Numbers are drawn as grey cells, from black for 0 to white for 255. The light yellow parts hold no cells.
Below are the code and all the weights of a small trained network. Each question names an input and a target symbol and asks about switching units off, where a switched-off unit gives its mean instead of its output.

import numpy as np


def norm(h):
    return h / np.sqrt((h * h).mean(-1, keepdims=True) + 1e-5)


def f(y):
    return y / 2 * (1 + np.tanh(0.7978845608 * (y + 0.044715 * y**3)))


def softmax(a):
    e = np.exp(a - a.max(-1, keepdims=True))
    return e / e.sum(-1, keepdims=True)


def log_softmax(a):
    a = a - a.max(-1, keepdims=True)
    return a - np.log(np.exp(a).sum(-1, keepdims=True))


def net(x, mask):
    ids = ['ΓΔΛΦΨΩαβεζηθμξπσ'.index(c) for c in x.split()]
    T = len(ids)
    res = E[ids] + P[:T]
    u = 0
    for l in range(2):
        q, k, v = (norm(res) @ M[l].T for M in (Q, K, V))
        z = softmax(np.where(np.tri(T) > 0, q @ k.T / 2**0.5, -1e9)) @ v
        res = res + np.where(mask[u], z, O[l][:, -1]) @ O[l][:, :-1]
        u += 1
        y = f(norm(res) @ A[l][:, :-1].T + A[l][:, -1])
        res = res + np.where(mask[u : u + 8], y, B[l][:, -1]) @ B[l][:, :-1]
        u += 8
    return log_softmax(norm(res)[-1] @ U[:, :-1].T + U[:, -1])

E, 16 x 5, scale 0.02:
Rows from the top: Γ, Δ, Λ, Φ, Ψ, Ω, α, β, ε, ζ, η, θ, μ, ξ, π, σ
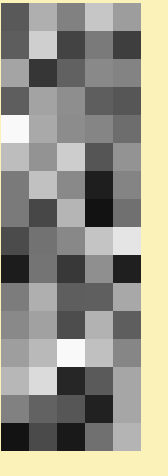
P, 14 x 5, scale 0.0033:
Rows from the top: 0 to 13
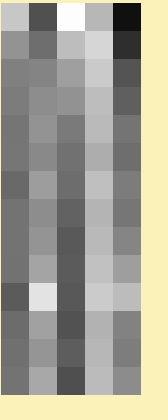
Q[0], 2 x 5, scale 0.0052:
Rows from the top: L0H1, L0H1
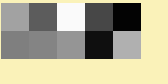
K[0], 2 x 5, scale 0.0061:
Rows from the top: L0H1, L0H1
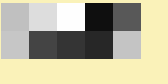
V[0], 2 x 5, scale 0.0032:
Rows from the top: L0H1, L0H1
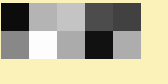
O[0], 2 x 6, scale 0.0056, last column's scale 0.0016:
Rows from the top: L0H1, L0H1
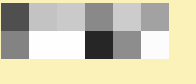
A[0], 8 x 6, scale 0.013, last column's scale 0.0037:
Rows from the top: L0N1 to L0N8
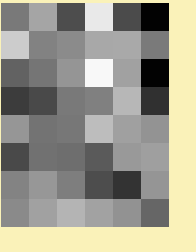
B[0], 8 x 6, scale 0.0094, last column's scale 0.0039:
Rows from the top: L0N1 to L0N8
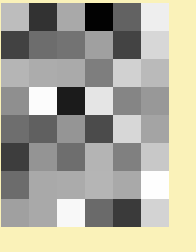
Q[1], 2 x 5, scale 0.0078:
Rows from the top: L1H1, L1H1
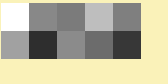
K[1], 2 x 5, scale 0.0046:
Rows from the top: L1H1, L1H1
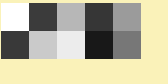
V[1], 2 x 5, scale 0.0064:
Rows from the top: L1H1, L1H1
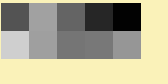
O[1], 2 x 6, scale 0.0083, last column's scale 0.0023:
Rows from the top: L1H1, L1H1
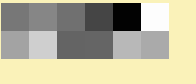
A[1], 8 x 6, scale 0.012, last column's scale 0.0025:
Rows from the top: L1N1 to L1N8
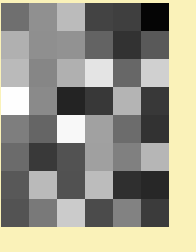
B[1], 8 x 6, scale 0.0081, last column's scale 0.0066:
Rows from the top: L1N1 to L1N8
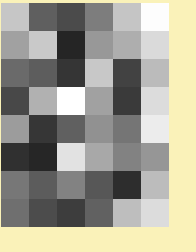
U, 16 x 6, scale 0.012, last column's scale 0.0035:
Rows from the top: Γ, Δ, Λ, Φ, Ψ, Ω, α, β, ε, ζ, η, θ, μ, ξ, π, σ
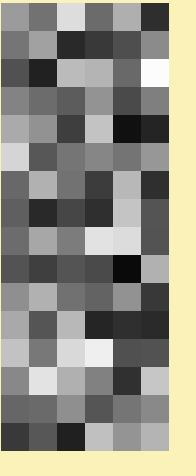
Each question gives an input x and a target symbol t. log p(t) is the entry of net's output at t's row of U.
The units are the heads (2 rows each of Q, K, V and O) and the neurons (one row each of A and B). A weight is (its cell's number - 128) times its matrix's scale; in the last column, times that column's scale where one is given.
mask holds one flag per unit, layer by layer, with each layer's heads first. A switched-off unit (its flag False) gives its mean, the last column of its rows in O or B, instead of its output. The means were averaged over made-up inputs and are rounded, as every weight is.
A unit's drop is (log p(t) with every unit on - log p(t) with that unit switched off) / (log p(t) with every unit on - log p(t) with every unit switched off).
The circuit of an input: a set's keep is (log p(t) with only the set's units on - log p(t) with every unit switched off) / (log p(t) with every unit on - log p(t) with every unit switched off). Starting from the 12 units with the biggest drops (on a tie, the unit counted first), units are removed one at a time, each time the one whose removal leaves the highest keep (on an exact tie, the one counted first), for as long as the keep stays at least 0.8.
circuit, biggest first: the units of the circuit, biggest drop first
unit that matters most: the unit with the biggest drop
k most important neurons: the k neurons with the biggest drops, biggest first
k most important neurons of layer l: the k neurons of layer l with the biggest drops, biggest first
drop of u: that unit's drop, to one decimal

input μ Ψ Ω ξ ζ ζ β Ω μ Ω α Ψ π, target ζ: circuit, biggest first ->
L0N6; L1H1
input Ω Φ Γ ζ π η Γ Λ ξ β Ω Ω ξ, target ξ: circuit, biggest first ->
L1N4
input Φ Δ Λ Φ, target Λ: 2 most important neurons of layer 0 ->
L0N1; L0N7
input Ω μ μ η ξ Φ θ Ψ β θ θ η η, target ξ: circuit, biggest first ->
L0N7; L1N4
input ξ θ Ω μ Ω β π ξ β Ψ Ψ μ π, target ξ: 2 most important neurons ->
L0N2; L1N4
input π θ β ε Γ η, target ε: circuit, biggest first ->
L1H1; L0N1
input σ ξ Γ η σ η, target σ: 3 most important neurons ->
L0N1; L0N6; L0N8
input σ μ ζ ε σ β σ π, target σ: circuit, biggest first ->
L0N6; L0N1
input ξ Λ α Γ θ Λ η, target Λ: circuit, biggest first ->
L0H1; L1N4; L1N2
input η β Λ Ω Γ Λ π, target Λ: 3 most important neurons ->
L1N6; L1N4; L1N2
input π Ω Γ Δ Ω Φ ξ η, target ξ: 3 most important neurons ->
L0N2; L1N8; L1N1
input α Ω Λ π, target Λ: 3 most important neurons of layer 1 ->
L1N6; L1N2; L1N4
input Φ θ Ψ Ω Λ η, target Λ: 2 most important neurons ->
L1N6; L0N8
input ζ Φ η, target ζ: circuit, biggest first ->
L1H1
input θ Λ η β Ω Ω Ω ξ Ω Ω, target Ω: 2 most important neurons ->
L1N5; L0N8
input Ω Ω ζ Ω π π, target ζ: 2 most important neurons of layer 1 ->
L1N2; L1N1
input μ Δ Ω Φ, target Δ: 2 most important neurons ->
L1N4; L1N8
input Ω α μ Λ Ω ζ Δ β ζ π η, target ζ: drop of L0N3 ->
0.7
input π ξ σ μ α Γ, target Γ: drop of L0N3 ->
0.5
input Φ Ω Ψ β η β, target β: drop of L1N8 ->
0.1
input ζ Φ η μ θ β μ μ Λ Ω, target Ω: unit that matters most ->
L0N8
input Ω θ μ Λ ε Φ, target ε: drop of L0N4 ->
0.1
